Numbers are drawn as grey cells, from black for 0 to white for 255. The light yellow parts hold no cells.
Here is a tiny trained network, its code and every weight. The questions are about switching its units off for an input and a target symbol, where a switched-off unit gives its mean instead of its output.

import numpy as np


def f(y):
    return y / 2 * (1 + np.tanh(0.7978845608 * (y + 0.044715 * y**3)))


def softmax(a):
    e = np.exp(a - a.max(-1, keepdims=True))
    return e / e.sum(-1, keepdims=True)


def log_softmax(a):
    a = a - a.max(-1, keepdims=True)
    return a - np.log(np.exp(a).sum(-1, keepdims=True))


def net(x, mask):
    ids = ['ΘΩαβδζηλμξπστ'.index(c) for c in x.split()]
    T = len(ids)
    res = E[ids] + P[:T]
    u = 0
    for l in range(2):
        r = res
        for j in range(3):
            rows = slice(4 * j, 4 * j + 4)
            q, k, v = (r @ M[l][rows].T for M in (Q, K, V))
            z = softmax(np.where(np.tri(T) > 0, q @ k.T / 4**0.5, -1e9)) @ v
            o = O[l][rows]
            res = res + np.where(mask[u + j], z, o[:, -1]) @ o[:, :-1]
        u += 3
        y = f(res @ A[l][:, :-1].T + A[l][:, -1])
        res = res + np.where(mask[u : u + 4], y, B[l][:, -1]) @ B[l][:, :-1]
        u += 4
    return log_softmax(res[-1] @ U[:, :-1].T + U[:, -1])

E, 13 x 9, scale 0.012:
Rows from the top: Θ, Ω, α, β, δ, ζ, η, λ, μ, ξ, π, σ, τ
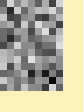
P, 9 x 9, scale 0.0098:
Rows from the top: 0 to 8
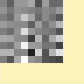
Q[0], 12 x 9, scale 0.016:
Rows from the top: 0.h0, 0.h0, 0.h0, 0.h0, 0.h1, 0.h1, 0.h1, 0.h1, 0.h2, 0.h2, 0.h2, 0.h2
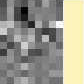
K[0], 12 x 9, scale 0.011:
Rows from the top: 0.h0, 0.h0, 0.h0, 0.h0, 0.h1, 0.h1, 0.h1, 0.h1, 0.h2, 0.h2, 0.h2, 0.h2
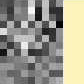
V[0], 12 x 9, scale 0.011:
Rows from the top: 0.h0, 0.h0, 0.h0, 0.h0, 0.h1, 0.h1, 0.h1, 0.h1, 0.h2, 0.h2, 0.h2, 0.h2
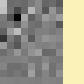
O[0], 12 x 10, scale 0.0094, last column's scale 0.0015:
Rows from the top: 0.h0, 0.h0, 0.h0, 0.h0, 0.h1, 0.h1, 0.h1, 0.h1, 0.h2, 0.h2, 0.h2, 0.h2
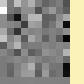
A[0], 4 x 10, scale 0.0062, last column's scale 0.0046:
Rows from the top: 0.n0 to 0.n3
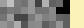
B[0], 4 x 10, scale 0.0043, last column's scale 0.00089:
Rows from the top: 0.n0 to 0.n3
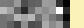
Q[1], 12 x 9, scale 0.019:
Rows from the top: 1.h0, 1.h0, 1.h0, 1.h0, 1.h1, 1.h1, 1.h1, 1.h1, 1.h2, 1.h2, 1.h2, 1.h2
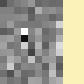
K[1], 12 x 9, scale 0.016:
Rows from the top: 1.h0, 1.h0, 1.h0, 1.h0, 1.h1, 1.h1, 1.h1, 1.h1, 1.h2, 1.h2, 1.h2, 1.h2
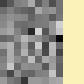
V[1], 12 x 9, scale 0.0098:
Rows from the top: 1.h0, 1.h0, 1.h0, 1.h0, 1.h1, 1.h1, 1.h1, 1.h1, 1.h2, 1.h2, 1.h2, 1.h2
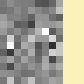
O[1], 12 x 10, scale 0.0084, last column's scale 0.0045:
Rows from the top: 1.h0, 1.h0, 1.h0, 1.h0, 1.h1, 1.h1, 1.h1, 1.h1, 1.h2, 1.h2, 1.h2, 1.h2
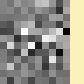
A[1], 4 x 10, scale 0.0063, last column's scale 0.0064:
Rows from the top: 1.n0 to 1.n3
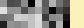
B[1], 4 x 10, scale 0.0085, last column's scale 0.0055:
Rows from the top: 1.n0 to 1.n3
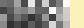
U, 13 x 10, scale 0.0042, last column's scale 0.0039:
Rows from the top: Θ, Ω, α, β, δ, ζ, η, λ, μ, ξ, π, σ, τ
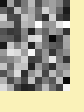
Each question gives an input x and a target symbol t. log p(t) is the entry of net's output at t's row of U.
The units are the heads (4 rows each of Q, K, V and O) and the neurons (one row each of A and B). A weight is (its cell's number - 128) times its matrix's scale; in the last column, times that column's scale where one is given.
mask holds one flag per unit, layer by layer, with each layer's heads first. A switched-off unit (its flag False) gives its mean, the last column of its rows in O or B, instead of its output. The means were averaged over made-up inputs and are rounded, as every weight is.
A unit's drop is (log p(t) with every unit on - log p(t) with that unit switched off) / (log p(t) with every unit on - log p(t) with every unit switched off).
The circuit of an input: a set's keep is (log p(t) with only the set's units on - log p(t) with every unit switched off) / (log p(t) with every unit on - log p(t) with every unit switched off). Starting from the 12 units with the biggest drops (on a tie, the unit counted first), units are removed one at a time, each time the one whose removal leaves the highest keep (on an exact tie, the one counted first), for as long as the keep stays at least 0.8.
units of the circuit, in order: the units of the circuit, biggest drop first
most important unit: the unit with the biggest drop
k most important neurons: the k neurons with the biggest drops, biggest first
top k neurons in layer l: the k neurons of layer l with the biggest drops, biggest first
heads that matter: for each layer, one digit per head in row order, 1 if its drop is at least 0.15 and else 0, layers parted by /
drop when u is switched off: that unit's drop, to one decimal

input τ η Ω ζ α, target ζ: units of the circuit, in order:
(0.h0, 1.h1, 1.n0)
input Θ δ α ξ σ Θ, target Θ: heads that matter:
100 / 010
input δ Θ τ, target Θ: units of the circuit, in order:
(1.h1, 0.h0)
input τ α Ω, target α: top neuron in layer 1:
(1.n1)
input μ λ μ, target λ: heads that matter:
100 / 010
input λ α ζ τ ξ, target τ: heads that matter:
000 / 010
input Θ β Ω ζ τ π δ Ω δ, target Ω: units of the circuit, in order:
(1.n0, 1.h1)
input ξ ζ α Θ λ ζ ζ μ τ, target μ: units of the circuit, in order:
(0.h0, 1.h1)
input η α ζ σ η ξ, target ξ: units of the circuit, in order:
(1.h1, 1.n2, 0.h0)
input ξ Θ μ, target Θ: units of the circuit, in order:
(1.h1, 0.h0, 1.n3)
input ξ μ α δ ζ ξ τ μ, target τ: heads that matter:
000 / 010
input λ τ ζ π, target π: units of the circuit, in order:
(1.h1, 1.n1)
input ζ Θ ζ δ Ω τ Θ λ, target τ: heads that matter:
000 / 010
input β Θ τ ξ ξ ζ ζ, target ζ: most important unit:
0.h0
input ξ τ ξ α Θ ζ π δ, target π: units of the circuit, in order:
(1.h1, 1.n1)
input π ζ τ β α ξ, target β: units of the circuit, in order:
(1.h1, 0.h1)
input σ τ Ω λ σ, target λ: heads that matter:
100 / 010
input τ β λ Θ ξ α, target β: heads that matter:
000 / 010
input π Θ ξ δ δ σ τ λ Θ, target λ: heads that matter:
100 / 010
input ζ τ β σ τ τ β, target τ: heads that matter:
000 / 010
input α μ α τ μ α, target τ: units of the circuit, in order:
(1.h1)
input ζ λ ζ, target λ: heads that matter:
100 / 010
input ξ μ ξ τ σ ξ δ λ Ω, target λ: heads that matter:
100 / 010
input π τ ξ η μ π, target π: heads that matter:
000 / 010
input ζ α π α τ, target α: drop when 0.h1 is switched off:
0.1
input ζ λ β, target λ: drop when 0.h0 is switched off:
0.2
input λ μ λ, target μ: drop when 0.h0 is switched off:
0.5
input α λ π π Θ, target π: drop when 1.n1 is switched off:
0.3
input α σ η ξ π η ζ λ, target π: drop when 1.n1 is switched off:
0.5
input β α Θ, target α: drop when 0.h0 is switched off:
0.4
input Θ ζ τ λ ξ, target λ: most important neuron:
(1.n3)
